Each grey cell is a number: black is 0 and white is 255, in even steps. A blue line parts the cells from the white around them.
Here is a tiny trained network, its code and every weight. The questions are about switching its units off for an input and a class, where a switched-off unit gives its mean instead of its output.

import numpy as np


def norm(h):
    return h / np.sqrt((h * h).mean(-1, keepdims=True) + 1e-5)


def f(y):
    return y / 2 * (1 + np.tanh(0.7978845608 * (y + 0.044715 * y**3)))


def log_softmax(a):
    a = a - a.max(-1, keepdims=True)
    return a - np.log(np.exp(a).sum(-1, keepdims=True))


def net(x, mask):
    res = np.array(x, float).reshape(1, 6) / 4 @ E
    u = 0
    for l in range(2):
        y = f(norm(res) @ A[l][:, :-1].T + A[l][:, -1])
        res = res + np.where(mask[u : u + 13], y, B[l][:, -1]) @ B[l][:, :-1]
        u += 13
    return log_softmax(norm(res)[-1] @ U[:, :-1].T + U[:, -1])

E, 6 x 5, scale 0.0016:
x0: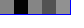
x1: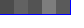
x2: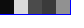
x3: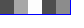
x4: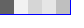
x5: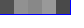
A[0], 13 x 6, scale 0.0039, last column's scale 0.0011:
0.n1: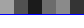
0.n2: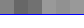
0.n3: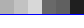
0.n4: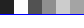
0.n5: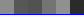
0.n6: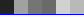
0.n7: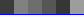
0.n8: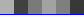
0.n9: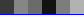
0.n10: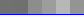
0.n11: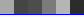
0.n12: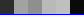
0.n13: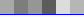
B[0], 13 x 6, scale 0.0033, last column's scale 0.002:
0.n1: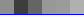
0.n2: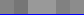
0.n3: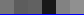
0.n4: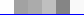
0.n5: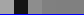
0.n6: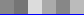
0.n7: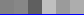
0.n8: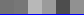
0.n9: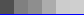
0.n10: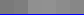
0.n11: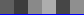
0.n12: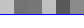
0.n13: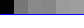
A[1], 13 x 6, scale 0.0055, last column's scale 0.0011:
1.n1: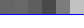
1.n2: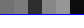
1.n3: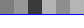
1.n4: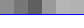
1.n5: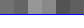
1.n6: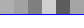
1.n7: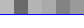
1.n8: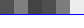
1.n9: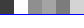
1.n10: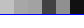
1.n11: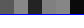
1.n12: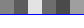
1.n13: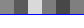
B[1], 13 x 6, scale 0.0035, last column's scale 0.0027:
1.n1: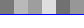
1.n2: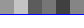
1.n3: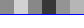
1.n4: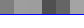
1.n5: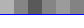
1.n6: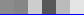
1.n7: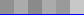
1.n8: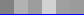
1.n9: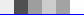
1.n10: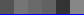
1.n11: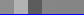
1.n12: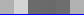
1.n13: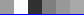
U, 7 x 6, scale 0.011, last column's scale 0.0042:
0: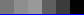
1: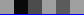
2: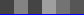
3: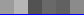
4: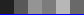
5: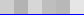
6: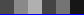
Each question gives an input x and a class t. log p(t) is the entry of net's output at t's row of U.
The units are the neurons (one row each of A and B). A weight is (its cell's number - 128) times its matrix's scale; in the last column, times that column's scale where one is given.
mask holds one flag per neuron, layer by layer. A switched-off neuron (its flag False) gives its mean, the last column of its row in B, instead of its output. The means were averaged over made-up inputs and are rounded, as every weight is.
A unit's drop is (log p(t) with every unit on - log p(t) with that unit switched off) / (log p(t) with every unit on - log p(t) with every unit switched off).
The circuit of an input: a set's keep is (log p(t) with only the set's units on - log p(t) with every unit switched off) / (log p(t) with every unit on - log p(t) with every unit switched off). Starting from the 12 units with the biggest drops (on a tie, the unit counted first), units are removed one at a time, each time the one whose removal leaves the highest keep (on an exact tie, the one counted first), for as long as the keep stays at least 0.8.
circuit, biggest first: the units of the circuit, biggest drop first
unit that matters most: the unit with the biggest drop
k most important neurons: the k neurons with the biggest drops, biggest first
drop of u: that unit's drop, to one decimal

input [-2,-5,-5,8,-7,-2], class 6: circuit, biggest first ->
(1.n9 0.n4)
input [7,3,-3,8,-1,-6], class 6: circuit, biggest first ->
(1.n9 0.n4)
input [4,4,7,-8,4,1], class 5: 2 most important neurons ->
(0.n4 0.n6)
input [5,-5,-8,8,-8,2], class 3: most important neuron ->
(1.n12)
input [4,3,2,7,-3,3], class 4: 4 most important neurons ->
(0.n9 0.n4 1.n7 1.n6)
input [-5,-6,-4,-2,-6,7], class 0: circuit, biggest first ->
(1.n9 0.n4)
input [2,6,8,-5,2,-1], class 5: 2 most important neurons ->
(0.n4 0.n6)
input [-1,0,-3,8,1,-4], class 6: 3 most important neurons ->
(0.n3 1.n10 0.n4)
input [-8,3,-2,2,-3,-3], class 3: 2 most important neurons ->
(0.n3 1.n10)
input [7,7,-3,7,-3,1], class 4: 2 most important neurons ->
(0.n4 1.n9)
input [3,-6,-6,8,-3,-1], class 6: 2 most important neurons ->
(1.n9 0.n4)
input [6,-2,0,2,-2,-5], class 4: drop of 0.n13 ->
0.3
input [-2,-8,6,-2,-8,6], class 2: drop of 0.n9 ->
-0.1
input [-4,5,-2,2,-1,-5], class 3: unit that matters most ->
1.n9
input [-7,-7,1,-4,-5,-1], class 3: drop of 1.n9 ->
0.3
